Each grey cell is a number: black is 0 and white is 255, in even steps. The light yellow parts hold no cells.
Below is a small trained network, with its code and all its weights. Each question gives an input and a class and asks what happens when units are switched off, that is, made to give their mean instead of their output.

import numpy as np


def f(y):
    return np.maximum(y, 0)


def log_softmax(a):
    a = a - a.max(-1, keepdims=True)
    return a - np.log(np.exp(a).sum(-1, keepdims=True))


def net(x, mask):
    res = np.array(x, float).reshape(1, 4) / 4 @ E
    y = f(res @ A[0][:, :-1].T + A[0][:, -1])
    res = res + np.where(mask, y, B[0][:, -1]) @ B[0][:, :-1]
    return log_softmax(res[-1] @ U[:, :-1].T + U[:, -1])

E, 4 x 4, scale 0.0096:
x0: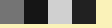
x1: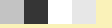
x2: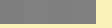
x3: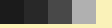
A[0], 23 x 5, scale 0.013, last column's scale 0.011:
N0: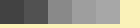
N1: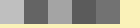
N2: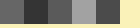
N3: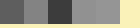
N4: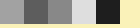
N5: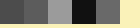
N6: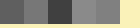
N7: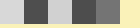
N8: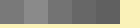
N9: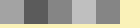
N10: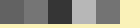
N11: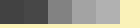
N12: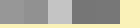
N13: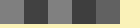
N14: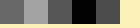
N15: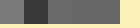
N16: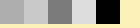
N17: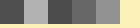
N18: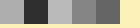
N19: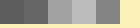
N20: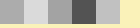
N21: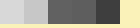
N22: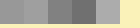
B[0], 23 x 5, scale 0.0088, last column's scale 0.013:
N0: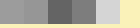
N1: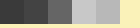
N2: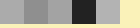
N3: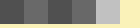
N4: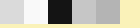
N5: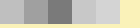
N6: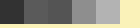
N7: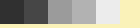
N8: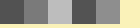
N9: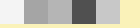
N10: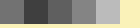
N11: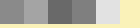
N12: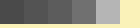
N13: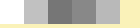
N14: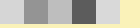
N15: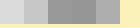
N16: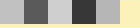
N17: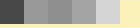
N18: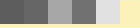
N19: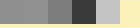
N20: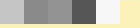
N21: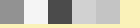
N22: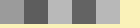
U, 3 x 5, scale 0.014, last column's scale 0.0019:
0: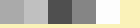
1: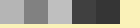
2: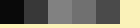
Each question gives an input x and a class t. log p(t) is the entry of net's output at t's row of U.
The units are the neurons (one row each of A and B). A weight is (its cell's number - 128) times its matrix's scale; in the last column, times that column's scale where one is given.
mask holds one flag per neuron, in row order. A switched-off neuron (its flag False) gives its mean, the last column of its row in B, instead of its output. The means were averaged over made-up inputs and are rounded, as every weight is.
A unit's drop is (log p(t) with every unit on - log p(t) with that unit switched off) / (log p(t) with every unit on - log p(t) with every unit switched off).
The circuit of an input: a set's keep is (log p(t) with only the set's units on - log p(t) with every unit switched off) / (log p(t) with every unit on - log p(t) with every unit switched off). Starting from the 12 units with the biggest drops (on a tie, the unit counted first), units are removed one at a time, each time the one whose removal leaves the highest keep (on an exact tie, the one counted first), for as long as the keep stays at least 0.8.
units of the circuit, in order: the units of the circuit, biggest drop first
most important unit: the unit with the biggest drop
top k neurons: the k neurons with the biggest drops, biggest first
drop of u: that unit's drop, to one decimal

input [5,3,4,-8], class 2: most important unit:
N7
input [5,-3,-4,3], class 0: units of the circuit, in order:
N5, N16
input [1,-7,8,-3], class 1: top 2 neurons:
N14, N4
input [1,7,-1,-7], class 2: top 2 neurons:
N7, N1
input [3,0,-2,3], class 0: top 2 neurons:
N16, N14
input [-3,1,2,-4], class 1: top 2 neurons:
N4, N16
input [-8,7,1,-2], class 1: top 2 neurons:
N16, N9
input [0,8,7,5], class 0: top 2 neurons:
N4, N16
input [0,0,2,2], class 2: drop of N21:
0.2
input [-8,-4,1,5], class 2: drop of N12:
0.0
